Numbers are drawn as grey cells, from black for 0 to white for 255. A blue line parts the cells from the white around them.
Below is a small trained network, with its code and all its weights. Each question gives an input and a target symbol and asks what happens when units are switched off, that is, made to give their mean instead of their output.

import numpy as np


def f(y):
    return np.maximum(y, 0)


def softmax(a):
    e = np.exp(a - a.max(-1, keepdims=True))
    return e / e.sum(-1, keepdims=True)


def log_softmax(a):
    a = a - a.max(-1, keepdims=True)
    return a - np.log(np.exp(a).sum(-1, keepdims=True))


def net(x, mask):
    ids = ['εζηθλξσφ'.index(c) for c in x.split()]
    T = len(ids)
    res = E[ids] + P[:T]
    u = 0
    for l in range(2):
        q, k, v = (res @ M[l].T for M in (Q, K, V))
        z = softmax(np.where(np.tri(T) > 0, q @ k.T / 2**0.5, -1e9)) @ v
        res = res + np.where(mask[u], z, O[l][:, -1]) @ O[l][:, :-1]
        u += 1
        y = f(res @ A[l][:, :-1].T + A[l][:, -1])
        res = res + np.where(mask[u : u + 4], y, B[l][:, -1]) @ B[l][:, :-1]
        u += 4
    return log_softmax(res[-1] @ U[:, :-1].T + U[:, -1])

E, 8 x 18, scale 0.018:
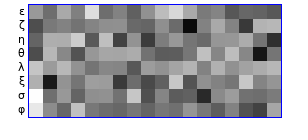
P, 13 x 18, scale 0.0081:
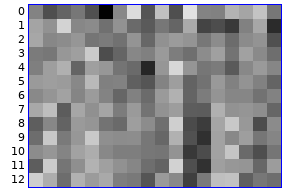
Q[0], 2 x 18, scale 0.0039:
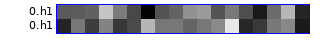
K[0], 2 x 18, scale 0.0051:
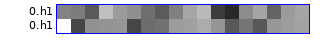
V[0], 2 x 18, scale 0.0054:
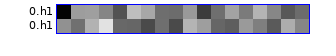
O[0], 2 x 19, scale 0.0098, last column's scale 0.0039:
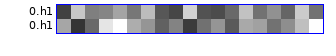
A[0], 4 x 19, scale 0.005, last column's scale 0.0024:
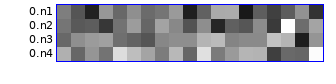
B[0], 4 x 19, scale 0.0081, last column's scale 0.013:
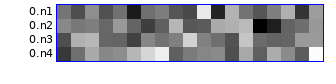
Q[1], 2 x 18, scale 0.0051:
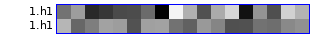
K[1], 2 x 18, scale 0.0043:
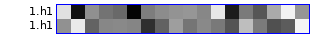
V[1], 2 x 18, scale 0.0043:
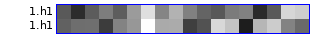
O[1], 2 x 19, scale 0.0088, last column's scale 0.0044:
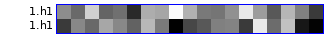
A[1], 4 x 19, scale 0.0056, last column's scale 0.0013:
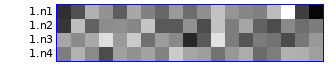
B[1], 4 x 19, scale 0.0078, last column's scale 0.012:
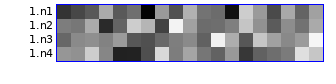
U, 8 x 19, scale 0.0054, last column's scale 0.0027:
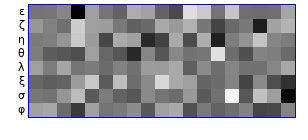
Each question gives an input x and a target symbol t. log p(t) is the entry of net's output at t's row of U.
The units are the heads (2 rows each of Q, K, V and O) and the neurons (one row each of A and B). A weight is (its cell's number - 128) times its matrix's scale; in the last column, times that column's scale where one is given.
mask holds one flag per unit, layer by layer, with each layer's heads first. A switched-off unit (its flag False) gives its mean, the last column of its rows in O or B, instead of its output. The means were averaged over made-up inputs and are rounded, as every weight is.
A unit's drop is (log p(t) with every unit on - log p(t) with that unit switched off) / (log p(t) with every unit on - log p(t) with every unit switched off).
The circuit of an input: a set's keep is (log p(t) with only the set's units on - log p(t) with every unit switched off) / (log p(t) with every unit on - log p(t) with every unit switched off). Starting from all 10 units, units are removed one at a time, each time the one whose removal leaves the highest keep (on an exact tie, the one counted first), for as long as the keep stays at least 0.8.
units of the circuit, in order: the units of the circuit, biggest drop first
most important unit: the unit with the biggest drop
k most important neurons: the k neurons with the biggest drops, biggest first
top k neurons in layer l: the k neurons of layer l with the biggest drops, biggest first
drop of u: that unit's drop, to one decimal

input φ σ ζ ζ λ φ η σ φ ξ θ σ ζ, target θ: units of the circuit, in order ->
[0.n2]
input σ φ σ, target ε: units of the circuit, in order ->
[0.h1 1.n3]
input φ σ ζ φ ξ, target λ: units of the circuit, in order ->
[1.h1 1.n4]
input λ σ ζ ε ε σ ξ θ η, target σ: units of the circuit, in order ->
[1.h1 1.n1]
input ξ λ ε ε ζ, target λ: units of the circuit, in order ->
[1.h1 1.n4]
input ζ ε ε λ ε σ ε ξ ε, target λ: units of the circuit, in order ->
[1.h1 1.n4 0.h1]
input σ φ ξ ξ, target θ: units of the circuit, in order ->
[0.h1 1.n1 0.n2 1.n4]
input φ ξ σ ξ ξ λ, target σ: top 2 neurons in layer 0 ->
[0.n4 0.n1]
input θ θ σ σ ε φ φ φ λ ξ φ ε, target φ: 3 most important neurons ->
[0.n4 1.n3 1.n1]
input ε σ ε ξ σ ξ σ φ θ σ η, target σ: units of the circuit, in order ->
[1.h1 1.n2 1.n1]
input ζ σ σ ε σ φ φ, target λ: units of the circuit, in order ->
[1.h1 0.h1 0.n1 1.n4]
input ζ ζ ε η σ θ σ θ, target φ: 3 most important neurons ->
[1.n3 0.n4 0.n2]
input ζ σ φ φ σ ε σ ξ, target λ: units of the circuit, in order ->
[1.h1 1.n4 0.h1]
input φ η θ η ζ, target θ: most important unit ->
1.n2
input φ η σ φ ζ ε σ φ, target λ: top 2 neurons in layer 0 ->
[0.n2 0.n1]
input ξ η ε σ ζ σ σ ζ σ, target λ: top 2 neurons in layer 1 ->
[1.n4 1.n3]
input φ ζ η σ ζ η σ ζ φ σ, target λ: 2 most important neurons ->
[1.n4 0.n2]
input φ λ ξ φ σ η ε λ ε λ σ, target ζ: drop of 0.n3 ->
0.1
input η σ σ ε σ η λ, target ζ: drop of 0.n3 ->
0.1
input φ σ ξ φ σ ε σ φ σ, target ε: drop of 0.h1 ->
0.9
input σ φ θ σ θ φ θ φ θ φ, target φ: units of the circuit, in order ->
[0.h1]
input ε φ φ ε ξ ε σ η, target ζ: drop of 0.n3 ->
0.3
